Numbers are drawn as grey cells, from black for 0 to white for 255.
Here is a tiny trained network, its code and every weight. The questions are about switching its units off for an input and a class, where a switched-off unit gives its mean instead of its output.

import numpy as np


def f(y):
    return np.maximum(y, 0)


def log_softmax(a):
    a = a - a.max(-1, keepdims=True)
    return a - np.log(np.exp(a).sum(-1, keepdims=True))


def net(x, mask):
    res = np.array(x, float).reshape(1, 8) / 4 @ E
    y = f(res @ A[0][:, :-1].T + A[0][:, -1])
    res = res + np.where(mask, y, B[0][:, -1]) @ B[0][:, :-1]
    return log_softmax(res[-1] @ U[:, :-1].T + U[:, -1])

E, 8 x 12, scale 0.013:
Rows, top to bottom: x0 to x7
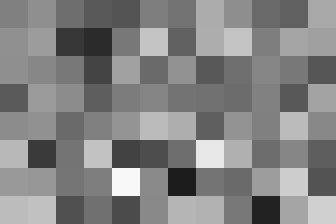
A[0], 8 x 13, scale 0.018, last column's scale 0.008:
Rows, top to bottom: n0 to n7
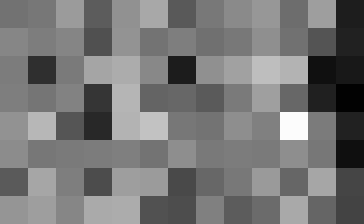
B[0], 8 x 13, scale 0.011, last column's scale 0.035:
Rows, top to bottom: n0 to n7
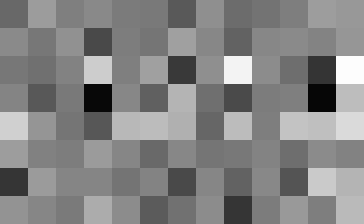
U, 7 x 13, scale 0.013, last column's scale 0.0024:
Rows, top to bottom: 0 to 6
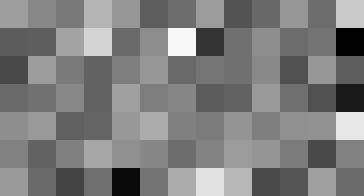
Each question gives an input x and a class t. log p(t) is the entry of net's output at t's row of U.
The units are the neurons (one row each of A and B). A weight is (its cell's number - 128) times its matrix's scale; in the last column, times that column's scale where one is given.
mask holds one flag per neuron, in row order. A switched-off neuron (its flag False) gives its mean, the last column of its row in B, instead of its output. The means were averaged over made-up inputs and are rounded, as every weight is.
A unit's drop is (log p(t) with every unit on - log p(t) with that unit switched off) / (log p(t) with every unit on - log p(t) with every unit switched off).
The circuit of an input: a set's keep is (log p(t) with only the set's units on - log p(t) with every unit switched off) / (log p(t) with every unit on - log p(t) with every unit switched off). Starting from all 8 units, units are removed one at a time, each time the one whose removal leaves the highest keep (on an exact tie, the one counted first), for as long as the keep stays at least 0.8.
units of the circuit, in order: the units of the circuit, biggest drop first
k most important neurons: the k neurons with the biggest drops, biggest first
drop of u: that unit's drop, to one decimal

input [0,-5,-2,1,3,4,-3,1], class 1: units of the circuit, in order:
[n2]
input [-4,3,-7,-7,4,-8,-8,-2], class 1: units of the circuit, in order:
[n4, n2]
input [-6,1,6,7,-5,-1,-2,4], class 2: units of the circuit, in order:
[n4, n2, n3]
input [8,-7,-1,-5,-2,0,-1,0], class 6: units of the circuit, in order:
[n2, n7]
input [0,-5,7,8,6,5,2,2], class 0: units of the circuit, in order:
[n2, n4, n3]
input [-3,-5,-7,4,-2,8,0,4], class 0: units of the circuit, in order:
[n2, n4]
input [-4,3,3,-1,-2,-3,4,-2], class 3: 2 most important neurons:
[n3, n1]
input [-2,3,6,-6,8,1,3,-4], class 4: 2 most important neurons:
[n4, n1]
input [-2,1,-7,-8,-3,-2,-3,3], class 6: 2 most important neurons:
[n2, n4]
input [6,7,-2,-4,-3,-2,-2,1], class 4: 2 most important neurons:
[n4, n2]
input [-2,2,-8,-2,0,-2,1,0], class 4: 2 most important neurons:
[n2, n7]
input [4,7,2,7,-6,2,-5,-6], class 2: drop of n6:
0.1
